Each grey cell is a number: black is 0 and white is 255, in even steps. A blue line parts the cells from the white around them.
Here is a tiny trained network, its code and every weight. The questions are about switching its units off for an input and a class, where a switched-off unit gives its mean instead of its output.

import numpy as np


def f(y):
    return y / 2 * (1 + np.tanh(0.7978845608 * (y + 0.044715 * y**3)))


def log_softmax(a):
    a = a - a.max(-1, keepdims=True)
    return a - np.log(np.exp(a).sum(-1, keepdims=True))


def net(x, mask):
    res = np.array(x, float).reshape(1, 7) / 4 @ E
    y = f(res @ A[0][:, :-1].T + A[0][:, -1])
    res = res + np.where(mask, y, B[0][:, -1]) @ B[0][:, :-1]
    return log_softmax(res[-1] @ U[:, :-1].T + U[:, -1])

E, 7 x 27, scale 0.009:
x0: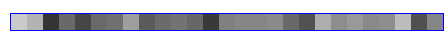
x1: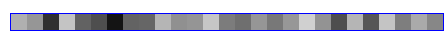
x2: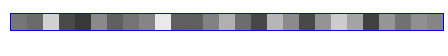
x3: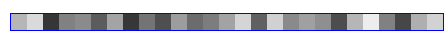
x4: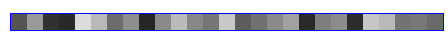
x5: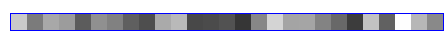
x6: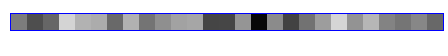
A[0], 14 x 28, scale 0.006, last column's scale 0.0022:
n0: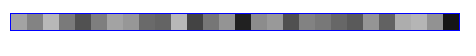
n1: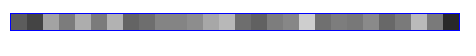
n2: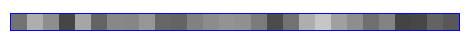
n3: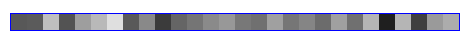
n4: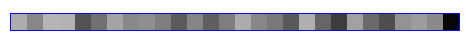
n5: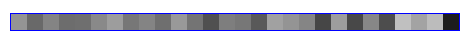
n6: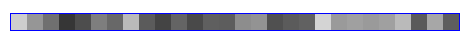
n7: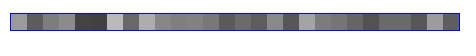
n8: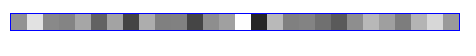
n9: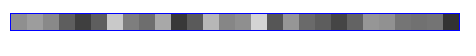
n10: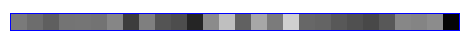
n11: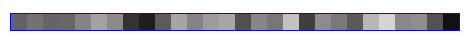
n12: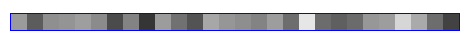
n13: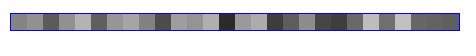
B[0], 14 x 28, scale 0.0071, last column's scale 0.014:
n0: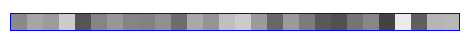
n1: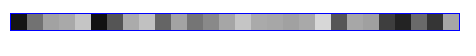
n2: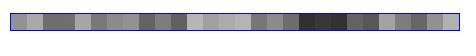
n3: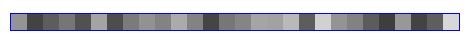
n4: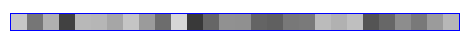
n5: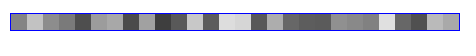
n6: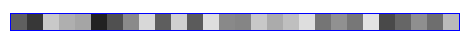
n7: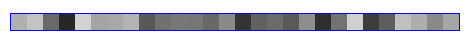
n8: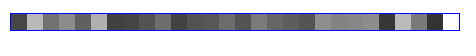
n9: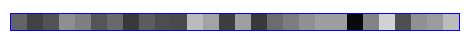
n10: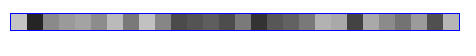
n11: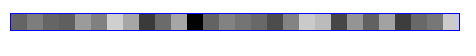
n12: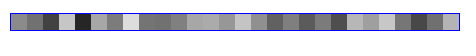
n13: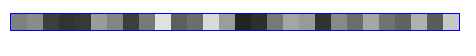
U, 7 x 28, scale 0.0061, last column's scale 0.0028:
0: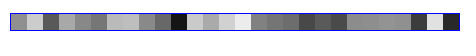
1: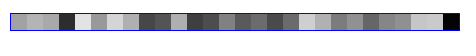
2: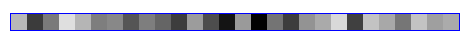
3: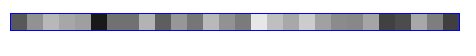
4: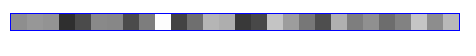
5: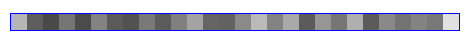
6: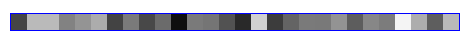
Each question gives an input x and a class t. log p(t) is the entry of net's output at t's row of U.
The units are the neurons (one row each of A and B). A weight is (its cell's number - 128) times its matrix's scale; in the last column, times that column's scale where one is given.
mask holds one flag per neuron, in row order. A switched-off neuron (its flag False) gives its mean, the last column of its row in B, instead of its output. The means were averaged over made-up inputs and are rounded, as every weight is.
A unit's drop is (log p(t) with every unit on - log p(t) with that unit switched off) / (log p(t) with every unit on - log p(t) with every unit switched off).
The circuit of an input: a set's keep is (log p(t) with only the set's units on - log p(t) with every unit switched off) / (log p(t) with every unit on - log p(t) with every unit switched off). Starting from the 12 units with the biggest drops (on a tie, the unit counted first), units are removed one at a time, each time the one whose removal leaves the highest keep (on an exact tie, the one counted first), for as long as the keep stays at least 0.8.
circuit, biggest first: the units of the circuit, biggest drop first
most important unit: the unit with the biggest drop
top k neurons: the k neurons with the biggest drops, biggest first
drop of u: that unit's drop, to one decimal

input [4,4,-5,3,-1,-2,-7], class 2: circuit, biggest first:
[n9; n10]
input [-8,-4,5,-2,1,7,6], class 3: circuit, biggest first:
[n1]
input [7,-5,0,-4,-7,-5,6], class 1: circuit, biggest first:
[n7; n4]
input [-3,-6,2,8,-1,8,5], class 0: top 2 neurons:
[n5; n0]
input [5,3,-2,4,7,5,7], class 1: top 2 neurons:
[n11; n9]
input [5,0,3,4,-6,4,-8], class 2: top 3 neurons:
[n9; n10; n11]
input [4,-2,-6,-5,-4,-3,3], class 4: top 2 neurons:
[n13; n8]
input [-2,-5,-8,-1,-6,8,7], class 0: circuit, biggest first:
[n5; n0]
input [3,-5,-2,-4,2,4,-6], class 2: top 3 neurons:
[n10; n9; n8]
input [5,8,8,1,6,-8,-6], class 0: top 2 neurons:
[n2; n13]
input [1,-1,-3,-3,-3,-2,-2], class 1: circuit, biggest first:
[n8; n12]
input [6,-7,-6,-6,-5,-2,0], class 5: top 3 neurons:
[n3; n8; n1]
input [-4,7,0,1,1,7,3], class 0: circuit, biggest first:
[n12; n3]
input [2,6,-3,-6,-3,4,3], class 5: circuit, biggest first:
[n12]
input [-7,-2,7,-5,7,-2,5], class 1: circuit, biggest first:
[n11; n13]
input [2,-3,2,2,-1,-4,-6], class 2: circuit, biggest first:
[n9; n10]
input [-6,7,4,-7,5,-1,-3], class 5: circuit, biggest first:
[n8; n13]
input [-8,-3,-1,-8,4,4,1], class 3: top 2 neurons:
[n1; n8]
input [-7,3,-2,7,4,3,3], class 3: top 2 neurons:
[n1; n7]
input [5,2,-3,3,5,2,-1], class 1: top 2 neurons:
[n11; n1]
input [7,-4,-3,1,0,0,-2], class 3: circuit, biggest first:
[n6]
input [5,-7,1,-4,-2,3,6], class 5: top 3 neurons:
[n3; n10; n9]
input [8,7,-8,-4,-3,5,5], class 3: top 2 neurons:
[n6; n8]
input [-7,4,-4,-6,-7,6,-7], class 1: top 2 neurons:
[n4; n7]
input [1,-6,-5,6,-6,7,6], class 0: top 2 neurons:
[n5; n0]
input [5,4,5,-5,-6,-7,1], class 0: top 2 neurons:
[n2; n8]
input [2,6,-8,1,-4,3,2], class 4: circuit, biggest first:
[n13]
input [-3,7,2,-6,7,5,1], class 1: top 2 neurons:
[n11; n8]
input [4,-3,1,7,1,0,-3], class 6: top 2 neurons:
[n8; n1]
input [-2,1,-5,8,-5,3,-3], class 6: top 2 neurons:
[n8; n11]
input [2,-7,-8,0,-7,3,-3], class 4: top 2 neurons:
[n13; n11]
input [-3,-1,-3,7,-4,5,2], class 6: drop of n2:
0.1
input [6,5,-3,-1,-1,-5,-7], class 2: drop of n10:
0.3
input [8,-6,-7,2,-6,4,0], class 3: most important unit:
n6
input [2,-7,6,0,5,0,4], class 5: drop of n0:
0.0
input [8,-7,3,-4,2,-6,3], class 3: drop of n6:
0.9
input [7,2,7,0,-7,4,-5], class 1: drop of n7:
0.7
